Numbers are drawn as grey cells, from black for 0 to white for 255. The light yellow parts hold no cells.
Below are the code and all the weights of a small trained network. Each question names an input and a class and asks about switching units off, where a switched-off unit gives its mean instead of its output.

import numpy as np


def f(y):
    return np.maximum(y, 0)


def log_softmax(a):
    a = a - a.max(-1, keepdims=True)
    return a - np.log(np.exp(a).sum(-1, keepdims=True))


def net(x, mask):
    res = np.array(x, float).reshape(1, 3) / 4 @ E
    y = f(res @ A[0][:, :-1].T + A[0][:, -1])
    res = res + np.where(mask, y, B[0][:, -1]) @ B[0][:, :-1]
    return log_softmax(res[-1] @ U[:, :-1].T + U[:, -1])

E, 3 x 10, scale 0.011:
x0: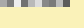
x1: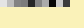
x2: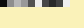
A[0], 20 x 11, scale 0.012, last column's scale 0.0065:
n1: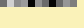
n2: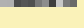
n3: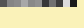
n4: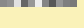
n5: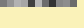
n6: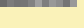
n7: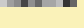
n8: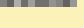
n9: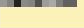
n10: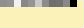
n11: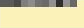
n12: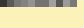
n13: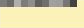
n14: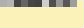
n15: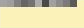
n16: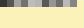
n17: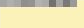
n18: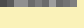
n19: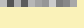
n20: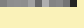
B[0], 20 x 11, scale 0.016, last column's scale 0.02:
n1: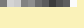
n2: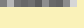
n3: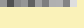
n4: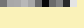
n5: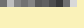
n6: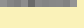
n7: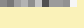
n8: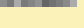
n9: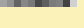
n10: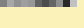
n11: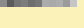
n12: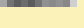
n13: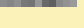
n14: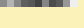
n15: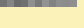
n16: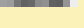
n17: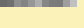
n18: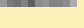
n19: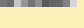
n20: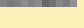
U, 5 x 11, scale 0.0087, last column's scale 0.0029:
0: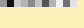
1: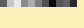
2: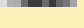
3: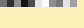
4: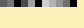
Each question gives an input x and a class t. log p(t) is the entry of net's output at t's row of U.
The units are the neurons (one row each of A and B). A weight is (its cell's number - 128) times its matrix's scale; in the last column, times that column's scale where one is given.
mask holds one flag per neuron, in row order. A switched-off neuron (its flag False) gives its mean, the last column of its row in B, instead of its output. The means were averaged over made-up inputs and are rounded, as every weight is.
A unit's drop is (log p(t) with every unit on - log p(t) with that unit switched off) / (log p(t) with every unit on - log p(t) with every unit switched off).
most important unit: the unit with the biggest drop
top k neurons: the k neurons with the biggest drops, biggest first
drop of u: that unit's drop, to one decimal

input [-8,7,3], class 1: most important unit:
n1
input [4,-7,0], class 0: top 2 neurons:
(n14; n1)
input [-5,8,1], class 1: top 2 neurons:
(n1; n12)
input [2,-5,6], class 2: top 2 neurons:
(n16; n7)
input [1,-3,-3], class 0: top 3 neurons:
(n1; n14; n5)
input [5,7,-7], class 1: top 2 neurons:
(n7; n17)
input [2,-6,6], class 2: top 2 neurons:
(n16; n7)
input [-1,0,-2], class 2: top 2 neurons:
(n1; n4)
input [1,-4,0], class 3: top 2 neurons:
(n4; n1)
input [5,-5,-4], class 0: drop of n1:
0.4
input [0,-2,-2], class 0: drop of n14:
0.3
